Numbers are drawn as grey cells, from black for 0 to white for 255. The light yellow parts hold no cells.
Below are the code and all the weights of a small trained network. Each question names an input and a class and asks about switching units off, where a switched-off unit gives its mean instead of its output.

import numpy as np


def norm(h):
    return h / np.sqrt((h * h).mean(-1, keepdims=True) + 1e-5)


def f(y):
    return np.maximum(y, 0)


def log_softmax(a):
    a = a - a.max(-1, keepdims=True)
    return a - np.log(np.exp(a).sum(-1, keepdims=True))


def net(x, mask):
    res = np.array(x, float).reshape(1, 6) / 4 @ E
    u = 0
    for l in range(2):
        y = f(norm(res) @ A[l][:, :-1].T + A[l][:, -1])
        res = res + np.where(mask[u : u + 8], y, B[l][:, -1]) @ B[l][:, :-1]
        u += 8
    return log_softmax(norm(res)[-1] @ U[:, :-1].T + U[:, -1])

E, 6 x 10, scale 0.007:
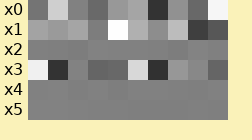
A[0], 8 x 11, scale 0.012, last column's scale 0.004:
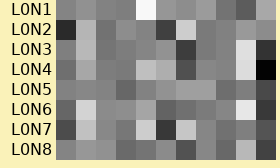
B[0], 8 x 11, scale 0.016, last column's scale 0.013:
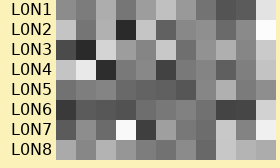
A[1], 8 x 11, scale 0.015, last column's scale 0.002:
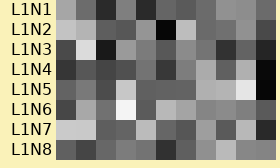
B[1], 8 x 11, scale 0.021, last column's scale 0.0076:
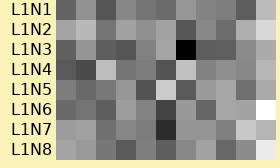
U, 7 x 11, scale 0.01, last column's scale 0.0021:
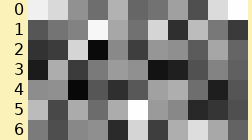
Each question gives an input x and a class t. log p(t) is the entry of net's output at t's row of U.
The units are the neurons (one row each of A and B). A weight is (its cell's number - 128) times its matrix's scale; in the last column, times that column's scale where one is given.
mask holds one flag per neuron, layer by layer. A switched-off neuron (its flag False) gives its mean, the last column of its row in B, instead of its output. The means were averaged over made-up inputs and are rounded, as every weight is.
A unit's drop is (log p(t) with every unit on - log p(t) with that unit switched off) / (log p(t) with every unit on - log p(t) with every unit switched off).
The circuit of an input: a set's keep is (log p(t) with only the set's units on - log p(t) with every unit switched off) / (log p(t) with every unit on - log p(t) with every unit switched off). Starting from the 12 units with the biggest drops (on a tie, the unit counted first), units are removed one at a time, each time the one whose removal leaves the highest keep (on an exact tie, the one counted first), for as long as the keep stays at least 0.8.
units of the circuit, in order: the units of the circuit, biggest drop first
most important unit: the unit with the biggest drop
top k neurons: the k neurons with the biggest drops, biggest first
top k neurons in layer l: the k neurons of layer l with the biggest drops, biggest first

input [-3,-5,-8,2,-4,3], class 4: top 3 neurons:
[L0N2 L0N1 L0N4]
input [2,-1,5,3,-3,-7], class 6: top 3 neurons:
[L0N2 L0N3 L0N1]
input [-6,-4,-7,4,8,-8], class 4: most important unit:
L0N2
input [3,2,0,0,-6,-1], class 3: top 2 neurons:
[L0N2 L0N6]
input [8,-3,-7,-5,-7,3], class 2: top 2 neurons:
[L0N6 L0N3]
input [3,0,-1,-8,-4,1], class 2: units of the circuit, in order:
[L0N6 L1N4]
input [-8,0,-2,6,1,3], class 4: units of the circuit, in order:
[L0N2 L0N1 L0N7]
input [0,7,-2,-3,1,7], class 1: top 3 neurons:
[L0N7 L0N1 L1N6]
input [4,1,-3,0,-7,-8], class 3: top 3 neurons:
[L0N2 L0N6 L0N4]
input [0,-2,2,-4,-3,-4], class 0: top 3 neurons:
[L0N2 L0N3 L1N2]
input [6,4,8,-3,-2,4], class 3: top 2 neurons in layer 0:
[L0N6 L0N4]
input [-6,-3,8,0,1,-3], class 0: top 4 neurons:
[L0N7 L0N1 L0N6 L0N3]
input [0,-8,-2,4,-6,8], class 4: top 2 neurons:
[L0N2 L1N1]
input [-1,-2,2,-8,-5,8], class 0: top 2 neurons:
[L0N2 L0N3]
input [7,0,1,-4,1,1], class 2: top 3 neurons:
[L0N6 L0N3 L0N2]
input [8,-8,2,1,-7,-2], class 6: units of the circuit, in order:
[L1N5]
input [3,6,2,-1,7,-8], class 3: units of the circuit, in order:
[L0N4 L1N3]
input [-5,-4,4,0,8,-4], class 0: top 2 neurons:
[L0N7 L0N6]
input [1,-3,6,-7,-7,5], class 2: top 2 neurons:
[L0N6 L0N4]
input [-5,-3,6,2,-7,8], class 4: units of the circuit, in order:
[L0N2 L0N7]
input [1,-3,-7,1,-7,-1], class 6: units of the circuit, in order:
[L0N1 L1N5]
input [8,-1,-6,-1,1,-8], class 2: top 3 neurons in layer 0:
[L0N6 L0N3 L0N7]
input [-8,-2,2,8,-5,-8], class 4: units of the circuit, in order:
[L0N2 L0N1 L0N7]
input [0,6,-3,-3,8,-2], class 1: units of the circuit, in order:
[L0N7]
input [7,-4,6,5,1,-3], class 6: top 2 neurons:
[L0N3 L0N2]
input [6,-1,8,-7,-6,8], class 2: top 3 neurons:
[L0N6 L0N3 L0N2]
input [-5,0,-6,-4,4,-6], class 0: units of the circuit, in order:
[L0N2]
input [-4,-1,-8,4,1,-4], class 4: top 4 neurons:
[L0N2 L0N1 L0N3 L0N4]
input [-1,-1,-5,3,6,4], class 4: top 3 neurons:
[L0N2 L0N1 L0N3]
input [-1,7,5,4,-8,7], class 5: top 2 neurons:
[L0N7 L0N4]
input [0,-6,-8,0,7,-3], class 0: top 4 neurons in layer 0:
[L0N7 L0N6 L0N1 L0N3]
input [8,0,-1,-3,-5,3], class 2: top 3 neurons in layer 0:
[L0N6 L0N3 L0N8]
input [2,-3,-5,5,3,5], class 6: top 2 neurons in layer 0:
[L0N2 L0N1]
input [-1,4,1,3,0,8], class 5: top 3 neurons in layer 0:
[L0N7 L0N4 L0N2]
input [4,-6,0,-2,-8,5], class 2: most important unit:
L0N3
